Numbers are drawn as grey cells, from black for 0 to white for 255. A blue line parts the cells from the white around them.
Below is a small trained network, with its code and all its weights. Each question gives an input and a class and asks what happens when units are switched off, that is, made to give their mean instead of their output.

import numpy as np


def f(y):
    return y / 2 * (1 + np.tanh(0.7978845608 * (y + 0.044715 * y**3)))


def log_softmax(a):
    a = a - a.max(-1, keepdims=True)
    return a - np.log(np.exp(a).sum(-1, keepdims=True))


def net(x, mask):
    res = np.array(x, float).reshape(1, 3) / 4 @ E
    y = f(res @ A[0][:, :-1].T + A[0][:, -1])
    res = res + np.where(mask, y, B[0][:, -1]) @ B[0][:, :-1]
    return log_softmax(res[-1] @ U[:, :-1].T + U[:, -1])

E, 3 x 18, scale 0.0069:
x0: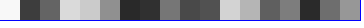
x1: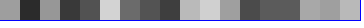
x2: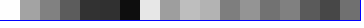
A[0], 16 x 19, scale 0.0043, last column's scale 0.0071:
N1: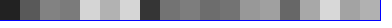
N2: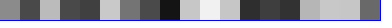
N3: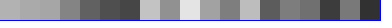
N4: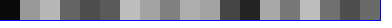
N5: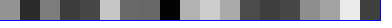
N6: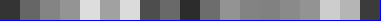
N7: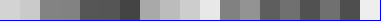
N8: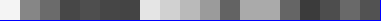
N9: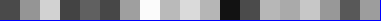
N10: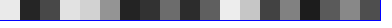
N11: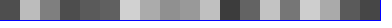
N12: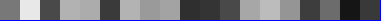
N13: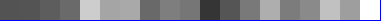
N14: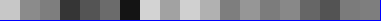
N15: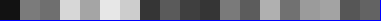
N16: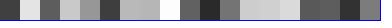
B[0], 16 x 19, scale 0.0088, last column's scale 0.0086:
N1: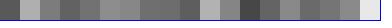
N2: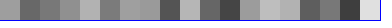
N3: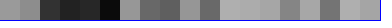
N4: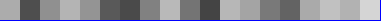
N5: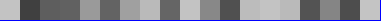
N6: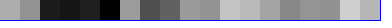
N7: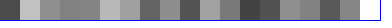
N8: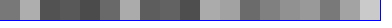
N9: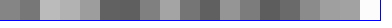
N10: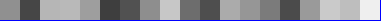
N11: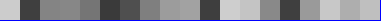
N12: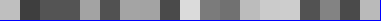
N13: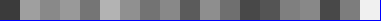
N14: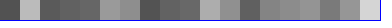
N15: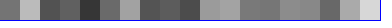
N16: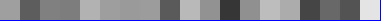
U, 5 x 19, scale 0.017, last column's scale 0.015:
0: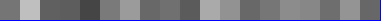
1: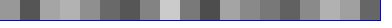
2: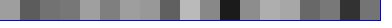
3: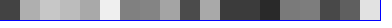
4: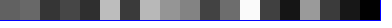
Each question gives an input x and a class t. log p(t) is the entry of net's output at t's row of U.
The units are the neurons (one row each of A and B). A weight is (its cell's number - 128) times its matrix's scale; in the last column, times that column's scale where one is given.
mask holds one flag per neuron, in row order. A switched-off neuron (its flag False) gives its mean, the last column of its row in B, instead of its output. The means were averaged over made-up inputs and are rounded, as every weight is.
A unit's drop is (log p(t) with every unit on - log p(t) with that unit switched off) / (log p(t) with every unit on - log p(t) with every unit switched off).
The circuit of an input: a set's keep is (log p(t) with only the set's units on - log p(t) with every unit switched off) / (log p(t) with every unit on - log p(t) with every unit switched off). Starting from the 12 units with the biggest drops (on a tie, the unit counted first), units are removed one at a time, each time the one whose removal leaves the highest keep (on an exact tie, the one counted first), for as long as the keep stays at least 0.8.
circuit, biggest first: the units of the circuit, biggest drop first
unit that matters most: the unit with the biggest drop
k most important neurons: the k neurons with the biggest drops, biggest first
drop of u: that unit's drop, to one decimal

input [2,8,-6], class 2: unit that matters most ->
N2
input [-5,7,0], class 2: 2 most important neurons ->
(N2; N5)
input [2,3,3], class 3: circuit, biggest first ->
(N6; N11)
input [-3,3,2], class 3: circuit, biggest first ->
(N6; N3)
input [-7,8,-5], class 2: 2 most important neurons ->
(N2; N5)
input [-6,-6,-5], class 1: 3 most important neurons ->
(N4; N11; N9)
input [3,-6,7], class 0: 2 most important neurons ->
(N8; N7)
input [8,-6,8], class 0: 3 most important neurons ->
(N8; N7; N14)
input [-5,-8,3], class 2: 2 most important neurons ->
(N16; N12)
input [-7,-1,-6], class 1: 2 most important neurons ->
(N4; N11)
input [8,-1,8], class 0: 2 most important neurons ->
(N8; N14)
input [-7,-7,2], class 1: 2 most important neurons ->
(N9; N4)
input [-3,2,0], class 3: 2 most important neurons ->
(N10; N6)
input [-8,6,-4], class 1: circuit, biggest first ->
(N4)
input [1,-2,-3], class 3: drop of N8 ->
0.2
